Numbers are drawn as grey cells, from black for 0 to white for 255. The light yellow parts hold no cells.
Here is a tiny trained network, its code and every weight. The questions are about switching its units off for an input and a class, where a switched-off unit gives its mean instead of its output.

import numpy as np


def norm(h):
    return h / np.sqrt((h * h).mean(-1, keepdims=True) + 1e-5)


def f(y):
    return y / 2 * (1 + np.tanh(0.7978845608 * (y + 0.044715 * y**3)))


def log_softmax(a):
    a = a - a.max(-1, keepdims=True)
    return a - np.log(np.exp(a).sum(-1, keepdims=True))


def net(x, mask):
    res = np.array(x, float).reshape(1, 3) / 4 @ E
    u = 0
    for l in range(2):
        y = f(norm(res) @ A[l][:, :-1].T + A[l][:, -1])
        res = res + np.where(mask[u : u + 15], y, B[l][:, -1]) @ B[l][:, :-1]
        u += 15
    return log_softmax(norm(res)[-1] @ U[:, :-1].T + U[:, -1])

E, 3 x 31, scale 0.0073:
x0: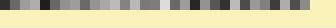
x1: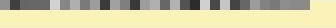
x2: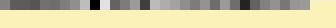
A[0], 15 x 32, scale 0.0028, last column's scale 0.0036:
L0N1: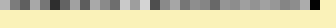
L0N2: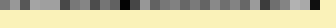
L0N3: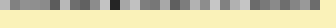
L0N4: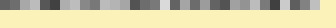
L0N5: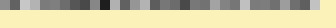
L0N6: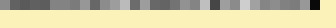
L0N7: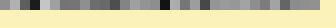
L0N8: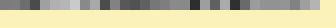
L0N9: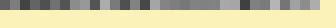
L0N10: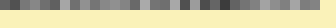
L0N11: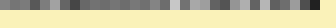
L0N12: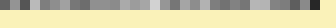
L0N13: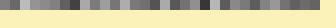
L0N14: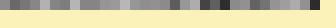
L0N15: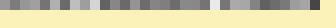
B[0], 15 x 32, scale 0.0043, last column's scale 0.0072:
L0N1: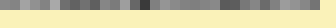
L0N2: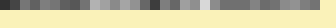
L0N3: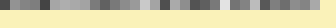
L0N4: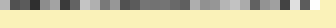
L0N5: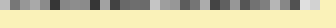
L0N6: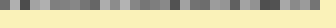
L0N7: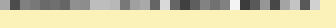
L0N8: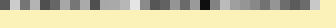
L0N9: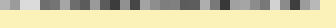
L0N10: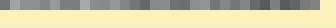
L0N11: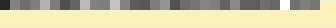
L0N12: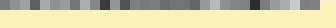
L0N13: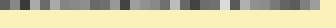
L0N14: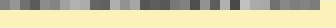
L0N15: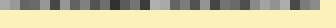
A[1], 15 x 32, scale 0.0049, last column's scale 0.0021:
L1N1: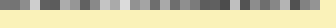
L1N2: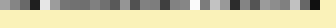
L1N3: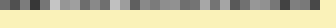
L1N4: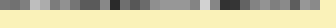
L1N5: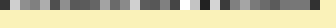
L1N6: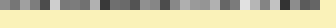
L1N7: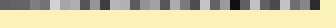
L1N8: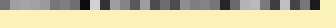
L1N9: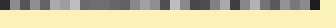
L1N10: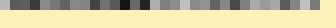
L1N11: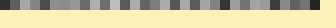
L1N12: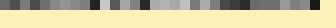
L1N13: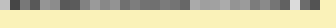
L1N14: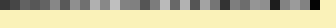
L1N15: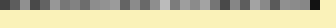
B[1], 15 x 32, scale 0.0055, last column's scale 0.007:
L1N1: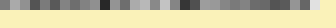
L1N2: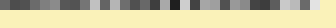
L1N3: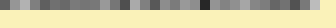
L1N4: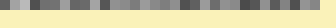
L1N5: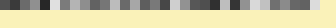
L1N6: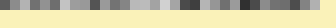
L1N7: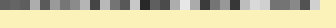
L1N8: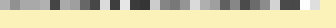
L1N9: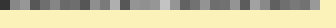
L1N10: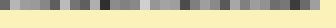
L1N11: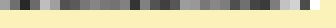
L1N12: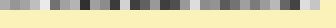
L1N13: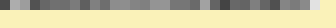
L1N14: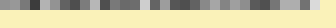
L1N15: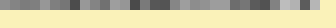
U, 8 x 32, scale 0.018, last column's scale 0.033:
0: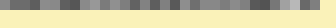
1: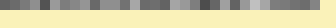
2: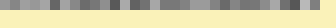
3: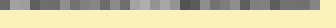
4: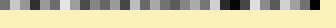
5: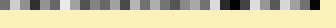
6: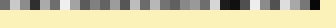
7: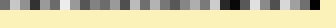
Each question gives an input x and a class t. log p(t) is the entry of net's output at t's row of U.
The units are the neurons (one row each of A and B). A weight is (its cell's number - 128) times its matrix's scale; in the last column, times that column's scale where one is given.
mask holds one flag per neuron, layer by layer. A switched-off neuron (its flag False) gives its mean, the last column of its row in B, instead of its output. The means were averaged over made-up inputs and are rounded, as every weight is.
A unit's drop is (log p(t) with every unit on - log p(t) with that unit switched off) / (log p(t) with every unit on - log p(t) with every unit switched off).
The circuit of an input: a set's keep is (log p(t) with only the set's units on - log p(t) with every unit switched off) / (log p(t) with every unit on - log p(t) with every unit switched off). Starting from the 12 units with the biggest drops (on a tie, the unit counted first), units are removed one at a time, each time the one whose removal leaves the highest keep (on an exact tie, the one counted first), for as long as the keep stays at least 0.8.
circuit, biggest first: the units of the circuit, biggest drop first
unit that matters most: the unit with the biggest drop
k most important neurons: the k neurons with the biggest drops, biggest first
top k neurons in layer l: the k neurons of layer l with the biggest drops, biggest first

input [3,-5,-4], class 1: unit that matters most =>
L1N5
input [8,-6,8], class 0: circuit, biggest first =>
(L1N11 L1N15)
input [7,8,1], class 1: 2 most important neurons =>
(L1N7 L0N7)
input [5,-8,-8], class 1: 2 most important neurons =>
(L1N5 L0N9)
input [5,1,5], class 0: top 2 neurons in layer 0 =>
(L0N5 L0N4)
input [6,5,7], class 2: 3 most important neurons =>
(L1N12 L0N7 L1N2)
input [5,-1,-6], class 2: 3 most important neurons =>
(L1N8 L0N7 L1N2)
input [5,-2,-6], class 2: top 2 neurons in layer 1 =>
(L1N8 L1N2)
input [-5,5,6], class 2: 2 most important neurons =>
(L0N4 L1N11)
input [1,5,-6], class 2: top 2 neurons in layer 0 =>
(L0N3 L0N13)
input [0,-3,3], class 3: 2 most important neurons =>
(L0N9 L0N8)
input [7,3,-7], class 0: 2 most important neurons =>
(L1N11 L0N9)
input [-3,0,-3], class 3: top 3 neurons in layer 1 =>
(L1N11 L1N8 L1N2)
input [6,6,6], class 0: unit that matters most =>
L0N5
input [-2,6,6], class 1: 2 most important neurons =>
(L0N5 L1N7)
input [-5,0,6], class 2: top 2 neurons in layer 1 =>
(L1N12 L1N11)
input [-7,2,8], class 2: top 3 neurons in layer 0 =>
(L0N4 L0N9 L0N12)
